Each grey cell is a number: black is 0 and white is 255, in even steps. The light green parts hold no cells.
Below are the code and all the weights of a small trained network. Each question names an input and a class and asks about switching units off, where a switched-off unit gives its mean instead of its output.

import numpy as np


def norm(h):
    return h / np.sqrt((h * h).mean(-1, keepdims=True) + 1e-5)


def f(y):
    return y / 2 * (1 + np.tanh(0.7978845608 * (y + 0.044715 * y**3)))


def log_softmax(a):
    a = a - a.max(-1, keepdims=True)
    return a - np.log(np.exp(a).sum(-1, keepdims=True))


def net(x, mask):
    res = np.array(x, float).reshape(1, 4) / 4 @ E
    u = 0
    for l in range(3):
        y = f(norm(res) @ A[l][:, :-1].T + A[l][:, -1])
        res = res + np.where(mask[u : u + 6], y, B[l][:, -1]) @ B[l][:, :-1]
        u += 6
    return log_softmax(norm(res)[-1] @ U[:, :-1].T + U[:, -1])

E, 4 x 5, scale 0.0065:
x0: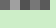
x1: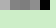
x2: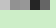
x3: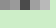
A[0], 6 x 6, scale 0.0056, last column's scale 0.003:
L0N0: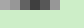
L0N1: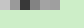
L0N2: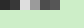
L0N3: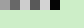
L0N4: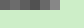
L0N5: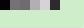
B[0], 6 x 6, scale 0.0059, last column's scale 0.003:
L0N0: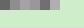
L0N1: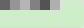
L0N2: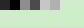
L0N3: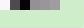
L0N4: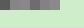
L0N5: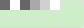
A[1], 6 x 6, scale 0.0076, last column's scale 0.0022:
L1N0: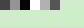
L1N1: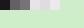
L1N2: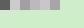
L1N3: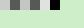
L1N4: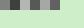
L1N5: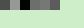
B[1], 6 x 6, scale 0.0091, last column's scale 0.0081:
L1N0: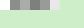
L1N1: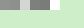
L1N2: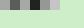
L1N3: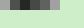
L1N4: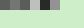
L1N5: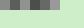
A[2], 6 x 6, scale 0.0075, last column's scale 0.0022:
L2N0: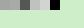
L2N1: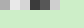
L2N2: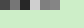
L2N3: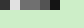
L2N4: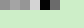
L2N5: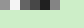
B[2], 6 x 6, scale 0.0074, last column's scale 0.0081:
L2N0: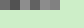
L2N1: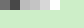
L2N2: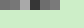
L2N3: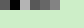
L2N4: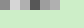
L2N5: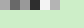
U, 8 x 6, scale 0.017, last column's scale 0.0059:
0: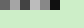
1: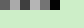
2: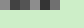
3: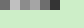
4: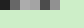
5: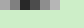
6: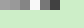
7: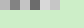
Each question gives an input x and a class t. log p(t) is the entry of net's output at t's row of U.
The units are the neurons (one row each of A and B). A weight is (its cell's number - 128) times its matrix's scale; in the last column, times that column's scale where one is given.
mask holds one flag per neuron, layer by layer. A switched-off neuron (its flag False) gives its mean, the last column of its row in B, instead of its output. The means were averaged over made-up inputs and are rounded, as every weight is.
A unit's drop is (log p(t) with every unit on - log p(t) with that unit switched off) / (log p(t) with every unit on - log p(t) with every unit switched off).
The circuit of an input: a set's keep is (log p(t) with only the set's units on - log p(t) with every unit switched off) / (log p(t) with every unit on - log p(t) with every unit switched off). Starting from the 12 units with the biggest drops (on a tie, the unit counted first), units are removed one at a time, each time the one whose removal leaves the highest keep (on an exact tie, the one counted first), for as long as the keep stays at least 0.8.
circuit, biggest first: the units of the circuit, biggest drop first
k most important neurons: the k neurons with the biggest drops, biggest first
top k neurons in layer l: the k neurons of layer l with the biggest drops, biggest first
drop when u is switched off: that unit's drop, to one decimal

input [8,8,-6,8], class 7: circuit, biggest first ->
(L2N5)
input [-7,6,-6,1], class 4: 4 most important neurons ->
(L0N5; L2N5; L0N2; L0N3)
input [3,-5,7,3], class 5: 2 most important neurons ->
(L1N1; L1N3)
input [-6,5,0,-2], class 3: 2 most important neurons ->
(L2N4; L1N2)
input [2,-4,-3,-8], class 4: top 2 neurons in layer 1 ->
(L1N0; L1N4)
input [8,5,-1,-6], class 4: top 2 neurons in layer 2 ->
(L2N3; L2N1)
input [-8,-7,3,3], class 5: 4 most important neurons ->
(L1N3; L0N3; L2N1; L1N0)
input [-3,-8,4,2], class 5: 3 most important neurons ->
(L1N3; L0N3; L2N1)
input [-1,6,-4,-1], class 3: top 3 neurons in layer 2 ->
(L2N4; L2N1; L2N5)
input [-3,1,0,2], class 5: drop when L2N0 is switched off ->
0.0
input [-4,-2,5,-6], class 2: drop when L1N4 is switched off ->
0.1
